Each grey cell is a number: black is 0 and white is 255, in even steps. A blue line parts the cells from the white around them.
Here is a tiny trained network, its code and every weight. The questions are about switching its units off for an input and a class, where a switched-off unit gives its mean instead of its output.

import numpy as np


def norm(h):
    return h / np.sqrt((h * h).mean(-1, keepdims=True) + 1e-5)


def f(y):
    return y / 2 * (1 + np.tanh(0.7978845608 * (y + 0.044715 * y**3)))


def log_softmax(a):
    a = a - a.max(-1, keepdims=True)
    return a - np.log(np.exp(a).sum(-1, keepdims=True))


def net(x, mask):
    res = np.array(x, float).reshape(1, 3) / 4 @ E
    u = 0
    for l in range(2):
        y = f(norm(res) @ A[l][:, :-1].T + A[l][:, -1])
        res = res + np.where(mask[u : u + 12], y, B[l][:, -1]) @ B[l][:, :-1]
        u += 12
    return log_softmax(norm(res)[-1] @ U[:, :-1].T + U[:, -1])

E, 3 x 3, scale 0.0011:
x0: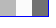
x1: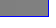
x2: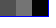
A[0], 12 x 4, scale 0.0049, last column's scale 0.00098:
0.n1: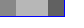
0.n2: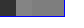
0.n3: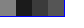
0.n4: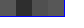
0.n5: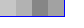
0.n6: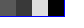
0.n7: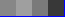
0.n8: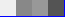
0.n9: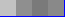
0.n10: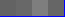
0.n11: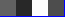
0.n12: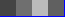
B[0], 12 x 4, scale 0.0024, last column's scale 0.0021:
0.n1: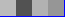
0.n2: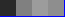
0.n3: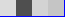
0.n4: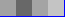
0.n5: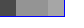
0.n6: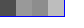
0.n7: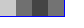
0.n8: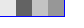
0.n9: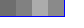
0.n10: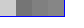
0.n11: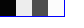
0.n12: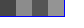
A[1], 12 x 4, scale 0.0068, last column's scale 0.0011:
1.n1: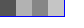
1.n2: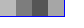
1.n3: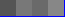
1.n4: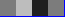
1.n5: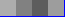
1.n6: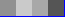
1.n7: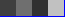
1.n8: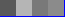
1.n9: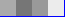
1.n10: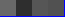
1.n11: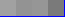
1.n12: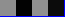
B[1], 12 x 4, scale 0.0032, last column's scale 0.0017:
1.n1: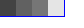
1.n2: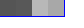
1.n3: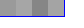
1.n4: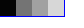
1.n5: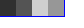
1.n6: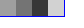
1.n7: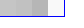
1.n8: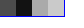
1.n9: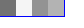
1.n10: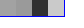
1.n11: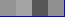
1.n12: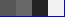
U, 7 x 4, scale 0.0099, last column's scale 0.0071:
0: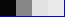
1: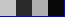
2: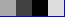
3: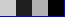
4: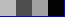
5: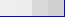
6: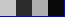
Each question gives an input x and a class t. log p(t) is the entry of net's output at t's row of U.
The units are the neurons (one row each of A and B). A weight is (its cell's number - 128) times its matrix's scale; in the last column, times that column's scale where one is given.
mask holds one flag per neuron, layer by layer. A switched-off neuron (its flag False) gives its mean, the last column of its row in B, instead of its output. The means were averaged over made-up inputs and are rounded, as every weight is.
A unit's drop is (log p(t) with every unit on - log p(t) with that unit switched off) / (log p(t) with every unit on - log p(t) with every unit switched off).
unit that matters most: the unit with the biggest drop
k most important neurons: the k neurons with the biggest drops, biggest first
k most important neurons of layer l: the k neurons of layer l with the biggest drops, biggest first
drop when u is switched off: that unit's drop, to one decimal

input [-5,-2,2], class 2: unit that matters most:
0.n3
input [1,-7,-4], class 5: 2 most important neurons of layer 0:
[0.n8 0.n1]
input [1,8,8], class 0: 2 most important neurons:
[1.n4 1.n5]
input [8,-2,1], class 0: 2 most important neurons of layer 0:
[0.n3 0.n4]
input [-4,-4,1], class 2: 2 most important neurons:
[0.n3 0.n4]
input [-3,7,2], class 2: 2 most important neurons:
[0.n3 1.n12]
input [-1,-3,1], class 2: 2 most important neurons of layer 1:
[1.n12 1.n7]
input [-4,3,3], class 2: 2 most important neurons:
[1.n12 0.n3]
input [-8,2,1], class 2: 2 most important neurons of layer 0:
[0.n3 0.n5]
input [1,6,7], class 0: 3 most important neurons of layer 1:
[1.n4 1.n5 1.n2]
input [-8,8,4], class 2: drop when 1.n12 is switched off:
0.1
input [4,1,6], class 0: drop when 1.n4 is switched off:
0.2
